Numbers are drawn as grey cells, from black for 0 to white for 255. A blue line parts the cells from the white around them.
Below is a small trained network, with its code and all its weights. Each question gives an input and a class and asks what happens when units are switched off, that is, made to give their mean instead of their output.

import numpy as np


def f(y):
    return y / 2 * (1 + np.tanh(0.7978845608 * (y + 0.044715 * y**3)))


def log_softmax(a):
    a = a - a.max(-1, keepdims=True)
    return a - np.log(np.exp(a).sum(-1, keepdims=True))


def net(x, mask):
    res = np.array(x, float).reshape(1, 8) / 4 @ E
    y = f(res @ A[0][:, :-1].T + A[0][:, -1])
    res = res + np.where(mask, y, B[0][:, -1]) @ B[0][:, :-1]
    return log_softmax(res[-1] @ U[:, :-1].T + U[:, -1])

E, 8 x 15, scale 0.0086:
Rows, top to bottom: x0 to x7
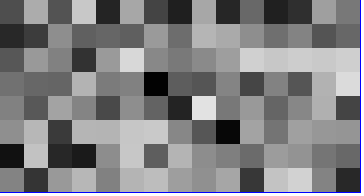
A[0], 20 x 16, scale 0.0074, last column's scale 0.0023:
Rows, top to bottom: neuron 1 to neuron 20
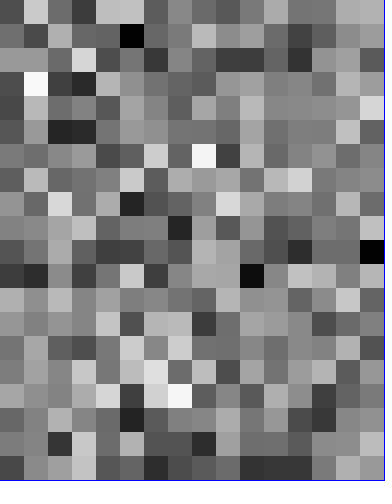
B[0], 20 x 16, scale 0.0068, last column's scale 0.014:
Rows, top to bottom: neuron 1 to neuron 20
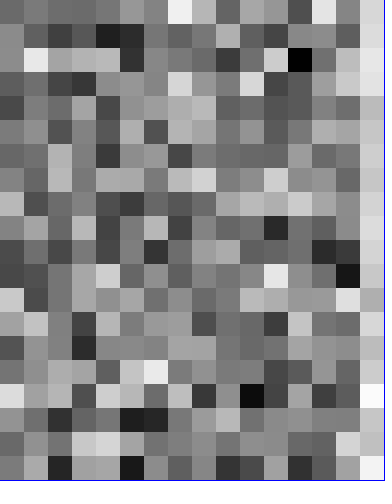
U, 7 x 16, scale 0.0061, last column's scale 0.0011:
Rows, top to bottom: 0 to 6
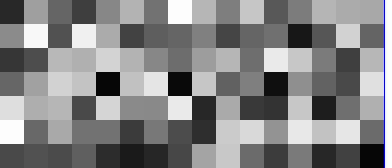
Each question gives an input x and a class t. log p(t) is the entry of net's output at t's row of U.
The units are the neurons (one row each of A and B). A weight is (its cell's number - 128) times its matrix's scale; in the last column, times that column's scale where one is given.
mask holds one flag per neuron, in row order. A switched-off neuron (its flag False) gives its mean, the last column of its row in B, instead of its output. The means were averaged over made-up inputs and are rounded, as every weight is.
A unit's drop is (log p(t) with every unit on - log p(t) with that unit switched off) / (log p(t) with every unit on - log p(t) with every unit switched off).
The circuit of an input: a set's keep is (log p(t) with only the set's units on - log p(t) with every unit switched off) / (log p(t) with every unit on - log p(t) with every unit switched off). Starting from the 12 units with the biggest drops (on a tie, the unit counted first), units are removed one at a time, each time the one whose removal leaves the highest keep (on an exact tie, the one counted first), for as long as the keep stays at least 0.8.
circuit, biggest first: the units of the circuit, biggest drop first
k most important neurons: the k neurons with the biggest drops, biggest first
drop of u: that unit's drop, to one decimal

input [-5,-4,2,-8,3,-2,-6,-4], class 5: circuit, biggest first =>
neuron 9
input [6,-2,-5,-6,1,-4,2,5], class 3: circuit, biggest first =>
neuron 16; neuron 7
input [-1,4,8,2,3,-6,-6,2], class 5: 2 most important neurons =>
neuron 9; neuron 13
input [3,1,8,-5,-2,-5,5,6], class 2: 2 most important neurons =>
neuron 12; neuron 8
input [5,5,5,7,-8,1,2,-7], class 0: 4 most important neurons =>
neuron 4; neuron 1; neuron 6; neuron 15
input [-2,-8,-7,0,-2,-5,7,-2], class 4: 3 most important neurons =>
neuron 17; neuron 10; neuron 5
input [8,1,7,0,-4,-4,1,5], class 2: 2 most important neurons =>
neuron 12; neuron 4
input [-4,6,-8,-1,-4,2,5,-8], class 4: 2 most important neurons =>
neuron 17; neuron 14
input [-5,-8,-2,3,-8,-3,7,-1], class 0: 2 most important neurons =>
neuron 1; neuron 4
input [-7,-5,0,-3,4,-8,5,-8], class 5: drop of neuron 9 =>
1.1
